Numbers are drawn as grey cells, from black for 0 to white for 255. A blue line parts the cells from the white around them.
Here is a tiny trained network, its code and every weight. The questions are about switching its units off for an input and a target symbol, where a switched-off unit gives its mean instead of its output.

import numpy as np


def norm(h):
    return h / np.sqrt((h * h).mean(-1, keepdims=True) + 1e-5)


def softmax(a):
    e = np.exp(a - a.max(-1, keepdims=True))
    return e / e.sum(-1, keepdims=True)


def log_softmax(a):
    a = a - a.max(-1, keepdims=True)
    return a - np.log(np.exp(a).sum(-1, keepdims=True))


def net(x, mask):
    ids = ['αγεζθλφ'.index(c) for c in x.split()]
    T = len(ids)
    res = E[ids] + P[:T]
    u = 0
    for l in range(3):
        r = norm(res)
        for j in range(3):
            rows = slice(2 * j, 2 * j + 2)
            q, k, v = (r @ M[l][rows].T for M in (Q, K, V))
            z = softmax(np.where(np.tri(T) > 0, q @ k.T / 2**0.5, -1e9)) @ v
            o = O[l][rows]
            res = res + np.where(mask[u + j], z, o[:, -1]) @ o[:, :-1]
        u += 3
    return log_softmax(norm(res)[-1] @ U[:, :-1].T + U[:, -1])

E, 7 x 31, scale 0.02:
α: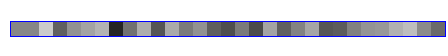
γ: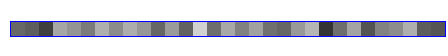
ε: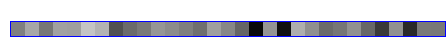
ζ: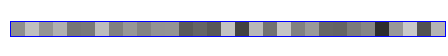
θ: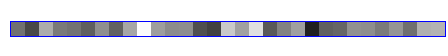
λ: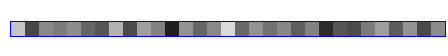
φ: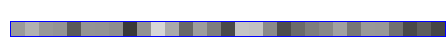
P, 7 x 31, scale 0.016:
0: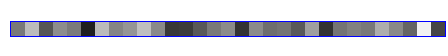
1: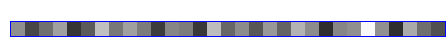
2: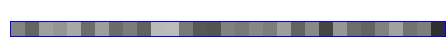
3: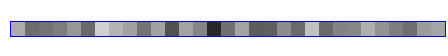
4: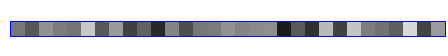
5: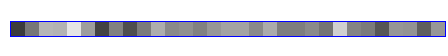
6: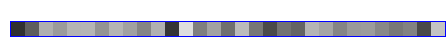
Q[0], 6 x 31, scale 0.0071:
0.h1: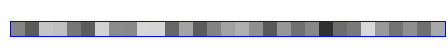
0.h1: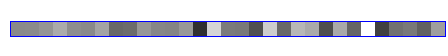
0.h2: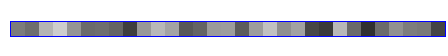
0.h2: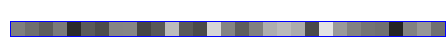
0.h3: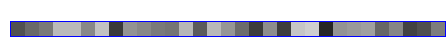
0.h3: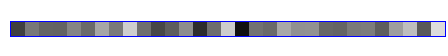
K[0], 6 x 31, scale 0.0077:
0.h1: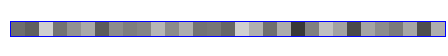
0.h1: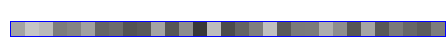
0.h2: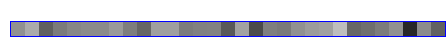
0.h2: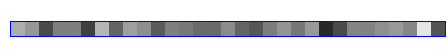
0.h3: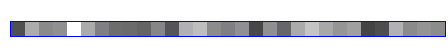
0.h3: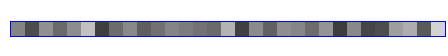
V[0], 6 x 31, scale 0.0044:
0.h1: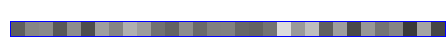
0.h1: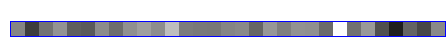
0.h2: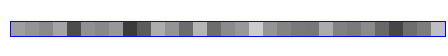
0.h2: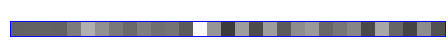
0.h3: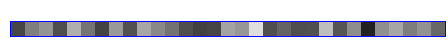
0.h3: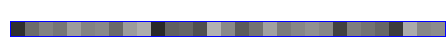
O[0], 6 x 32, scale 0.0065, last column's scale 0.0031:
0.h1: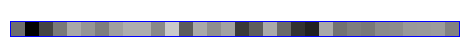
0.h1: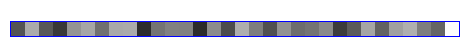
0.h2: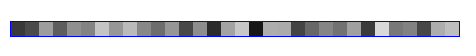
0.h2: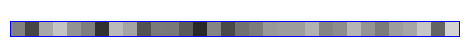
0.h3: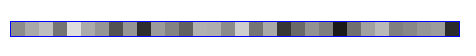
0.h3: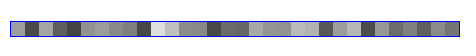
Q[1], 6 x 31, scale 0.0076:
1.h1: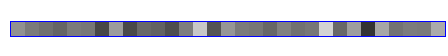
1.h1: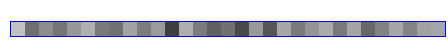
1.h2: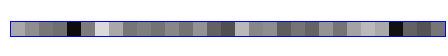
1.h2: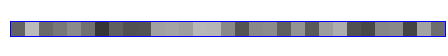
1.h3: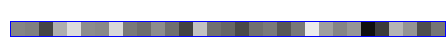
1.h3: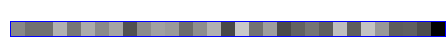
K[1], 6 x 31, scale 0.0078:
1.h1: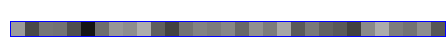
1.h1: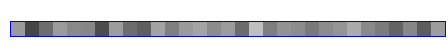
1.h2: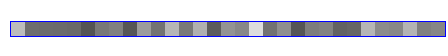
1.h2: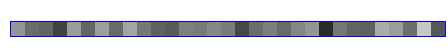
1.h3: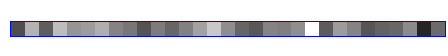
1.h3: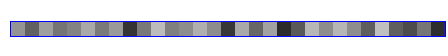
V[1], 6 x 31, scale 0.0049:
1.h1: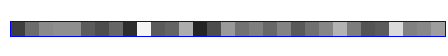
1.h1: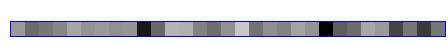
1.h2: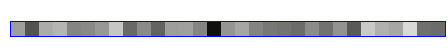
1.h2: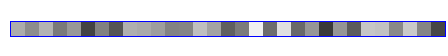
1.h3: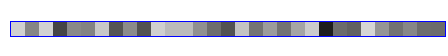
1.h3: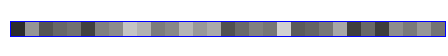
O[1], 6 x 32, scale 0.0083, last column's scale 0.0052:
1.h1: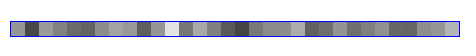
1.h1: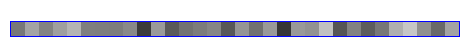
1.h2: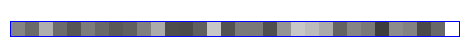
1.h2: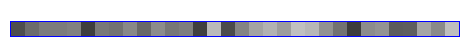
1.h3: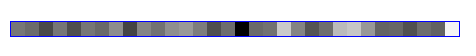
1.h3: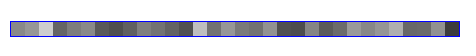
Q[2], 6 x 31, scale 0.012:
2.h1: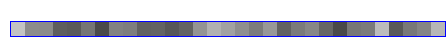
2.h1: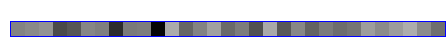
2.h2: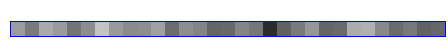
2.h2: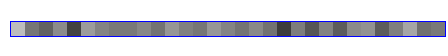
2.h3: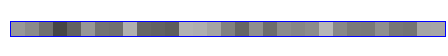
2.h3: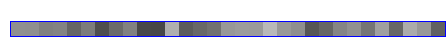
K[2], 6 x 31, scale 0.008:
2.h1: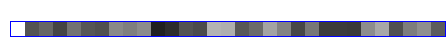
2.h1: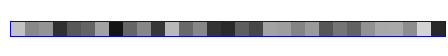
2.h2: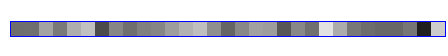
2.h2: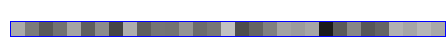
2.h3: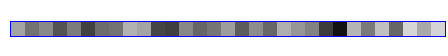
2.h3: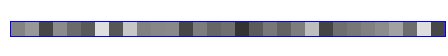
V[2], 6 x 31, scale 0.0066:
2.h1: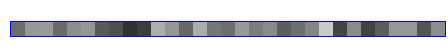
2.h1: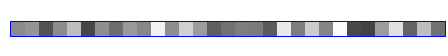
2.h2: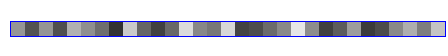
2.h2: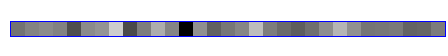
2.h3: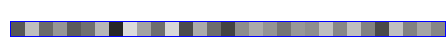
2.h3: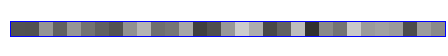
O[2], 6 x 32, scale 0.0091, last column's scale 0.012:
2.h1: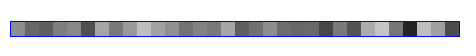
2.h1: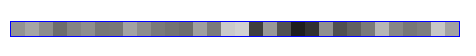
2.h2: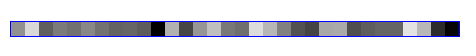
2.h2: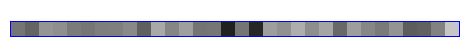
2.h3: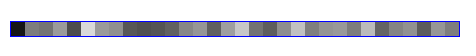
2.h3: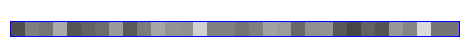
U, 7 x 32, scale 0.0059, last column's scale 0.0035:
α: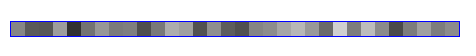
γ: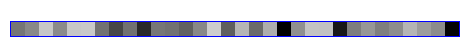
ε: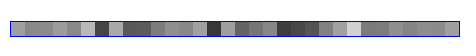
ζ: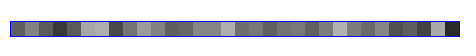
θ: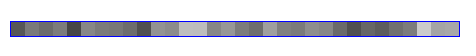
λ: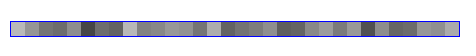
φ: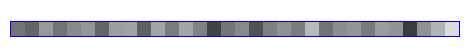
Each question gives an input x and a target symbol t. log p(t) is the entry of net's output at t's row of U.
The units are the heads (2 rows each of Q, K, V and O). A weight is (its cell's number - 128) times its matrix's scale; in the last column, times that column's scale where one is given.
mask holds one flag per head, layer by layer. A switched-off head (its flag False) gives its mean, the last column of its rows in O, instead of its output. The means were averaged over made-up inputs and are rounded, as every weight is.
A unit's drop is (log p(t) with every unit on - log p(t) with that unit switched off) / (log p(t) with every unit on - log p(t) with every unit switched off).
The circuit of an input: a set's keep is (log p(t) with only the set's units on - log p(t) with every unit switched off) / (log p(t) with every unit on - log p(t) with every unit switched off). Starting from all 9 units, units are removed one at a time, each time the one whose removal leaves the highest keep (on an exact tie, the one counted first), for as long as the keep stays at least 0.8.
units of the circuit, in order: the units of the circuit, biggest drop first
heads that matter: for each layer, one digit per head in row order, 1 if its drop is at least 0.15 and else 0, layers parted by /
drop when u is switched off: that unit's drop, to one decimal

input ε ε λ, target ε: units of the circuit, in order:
1.h2
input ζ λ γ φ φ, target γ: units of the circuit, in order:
0.h3; 1.h3
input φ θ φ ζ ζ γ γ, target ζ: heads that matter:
010 / 000 / 010
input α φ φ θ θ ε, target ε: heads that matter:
000 / 010 / 010
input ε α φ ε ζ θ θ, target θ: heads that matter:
000 / 000 / 011
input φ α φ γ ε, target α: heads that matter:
101 / 001 / 000
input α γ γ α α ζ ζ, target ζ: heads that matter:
010 / 000 / 010
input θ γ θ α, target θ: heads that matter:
000 / 000 / 001
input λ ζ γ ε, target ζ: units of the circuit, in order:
2.h2; 0.h2
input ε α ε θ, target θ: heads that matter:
010 / 000 / 001
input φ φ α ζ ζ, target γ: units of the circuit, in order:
0.h3; 2.h2
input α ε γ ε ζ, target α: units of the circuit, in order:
1.h3; 2.h1; 0.h3
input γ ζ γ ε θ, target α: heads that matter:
000 / 001 / 100
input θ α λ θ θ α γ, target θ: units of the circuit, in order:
2.h3
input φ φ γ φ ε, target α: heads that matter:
101 / 001 / 100
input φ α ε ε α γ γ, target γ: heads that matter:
000 / 000 / 010
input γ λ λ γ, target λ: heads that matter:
000 / 000 / 001
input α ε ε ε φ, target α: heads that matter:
000 / 000 / 000
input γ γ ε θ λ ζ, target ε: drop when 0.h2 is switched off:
0.0
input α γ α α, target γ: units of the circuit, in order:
2.h2
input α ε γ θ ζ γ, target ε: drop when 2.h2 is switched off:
0.2
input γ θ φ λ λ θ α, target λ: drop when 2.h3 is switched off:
0.5
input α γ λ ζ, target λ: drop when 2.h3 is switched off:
0.4
